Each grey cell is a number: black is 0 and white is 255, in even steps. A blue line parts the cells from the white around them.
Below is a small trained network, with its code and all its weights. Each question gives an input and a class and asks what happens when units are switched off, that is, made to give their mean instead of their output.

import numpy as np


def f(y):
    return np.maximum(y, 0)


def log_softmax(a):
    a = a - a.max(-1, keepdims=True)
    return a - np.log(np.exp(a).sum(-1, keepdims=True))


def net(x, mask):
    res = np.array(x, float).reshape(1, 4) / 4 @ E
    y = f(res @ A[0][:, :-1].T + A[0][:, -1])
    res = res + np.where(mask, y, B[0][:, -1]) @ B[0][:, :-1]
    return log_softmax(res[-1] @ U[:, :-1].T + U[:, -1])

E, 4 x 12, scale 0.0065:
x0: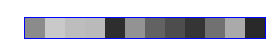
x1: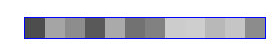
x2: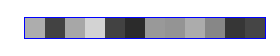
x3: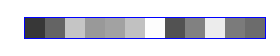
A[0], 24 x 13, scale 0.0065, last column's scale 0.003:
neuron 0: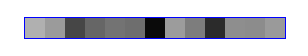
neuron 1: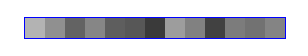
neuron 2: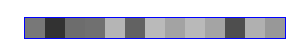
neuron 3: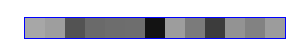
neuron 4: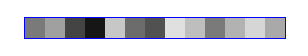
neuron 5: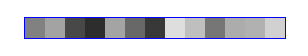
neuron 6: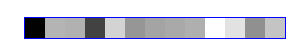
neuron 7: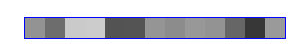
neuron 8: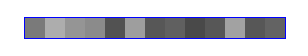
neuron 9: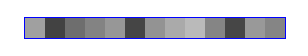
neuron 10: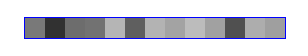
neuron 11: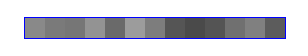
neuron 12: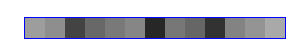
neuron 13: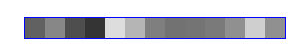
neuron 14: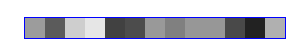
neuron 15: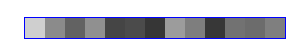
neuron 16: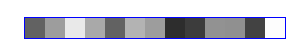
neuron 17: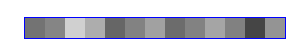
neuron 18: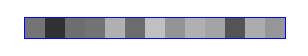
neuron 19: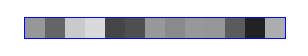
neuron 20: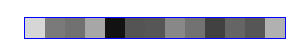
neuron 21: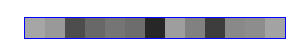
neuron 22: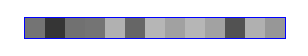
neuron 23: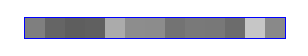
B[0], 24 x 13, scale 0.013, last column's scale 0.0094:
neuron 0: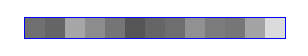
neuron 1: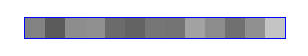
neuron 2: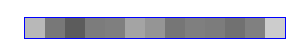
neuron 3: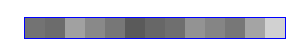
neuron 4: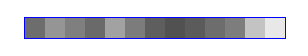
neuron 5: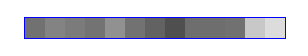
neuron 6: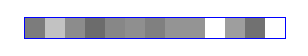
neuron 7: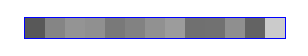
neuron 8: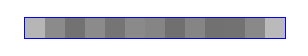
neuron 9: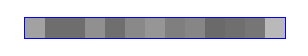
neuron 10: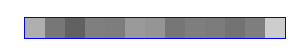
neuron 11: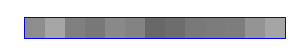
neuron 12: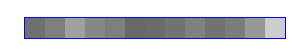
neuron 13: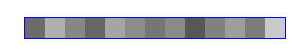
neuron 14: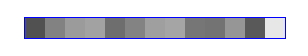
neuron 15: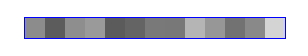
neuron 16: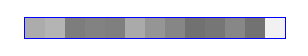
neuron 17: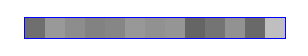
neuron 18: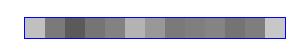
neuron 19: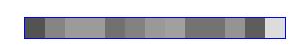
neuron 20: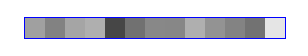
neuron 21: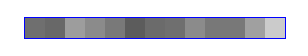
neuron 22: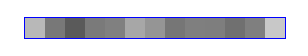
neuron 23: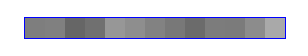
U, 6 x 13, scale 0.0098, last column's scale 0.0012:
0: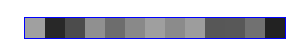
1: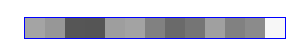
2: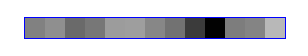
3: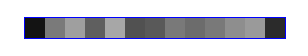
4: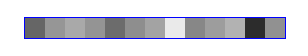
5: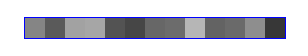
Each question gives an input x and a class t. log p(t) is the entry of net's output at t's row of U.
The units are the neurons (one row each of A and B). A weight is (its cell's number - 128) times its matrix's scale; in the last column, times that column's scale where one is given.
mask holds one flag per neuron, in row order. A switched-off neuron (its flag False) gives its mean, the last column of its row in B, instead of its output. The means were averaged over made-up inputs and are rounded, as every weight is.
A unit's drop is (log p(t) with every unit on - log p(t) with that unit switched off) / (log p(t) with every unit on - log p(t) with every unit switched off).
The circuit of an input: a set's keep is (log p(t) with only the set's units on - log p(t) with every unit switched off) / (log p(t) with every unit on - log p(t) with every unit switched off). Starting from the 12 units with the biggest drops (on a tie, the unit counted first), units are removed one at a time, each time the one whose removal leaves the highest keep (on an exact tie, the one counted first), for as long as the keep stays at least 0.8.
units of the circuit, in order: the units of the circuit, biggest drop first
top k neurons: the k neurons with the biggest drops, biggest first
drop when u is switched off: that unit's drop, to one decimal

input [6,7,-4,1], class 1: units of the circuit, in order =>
[neuron 14]
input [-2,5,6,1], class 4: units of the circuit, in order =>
[neuron 14; neuron 0]
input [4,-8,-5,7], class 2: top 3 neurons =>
[neuron 6; neuron 20; neuron 15]
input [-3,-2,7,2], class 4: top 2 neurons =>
[neuron 14; neuron 19]
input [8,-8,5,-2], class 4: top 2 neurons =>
[neuron 14; neuron 19]
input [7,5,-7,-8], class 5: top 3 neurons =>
[neuron 8; neuron 15; neuron 1]
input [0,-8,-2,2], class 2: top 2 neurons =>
[neuron 6; neuron 15]
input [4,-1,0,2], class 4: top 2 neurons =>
[neuron 4; neuron 5]
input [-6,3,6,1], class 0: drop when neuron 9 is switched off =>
0.1
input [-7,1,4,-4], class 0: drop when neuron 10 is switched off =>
0.1
